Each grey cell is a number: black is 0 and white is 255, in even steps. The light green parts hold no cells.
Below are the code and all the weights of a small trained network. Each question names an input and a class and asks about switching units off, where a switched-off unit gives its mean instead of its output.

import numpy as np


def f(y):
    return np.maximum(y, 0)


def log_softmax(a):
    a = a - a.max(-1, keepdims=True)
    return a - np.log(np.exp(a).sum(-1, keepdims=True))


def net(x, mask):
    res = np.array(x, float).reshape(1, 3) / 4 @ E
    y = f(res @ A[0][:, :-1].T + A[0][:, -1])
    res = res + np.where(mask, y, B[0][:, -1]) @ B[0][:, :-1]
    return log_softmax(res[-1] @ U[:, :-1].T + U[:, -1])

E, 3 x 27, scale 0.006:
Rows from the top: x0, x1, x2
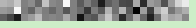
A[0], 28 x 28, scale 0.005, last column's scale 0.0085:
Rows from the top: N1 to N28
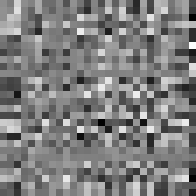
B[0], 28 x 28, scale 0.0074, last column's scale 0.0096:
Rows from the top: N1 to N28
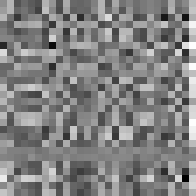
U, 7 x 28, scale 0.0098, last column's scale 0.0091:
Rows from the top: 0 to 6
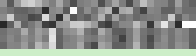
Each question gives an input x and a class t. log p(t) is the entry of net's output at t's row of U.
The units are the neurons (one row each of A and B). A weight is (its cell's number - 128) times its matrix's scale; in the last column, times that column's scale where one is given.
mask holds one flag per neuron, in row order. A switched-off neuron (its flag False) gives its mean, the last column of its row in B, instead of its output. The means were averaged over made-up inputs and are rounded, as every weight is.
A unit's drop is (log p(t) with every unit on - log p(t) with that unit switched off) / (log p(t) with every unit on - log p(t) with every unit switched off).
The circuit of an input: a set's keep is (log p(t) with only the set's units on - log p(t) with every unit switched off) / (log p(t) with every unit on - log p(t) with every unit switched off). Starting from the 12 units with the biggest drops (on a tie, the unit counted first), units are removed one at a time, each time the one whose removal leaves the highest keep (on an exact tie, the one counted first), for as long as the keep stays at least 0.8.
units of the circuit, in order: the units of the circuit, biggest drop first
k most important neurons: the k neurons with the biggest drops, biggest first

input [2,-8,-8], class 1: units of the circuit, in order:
[N19]
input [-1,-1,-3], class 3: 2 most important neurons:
[N20 N12]
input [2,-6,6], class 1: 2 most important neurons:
[N20 N12]
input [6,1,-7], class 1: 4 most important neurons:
[N19 N5 N3 N13]
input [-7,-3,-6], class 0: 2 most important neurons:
[N13 N17]
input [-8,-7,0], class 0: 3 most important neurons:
[N13 N17 N8]
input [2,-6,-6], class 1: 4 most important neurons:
[N19 N5 N3 N16]
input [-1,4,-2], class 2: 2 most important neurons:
[N4 N7]
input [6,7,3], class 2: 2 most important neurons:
[N2 N16]
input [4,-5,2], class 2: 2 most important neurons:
[N14 N13]
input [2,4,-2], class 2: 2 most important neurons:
[N10 N7]
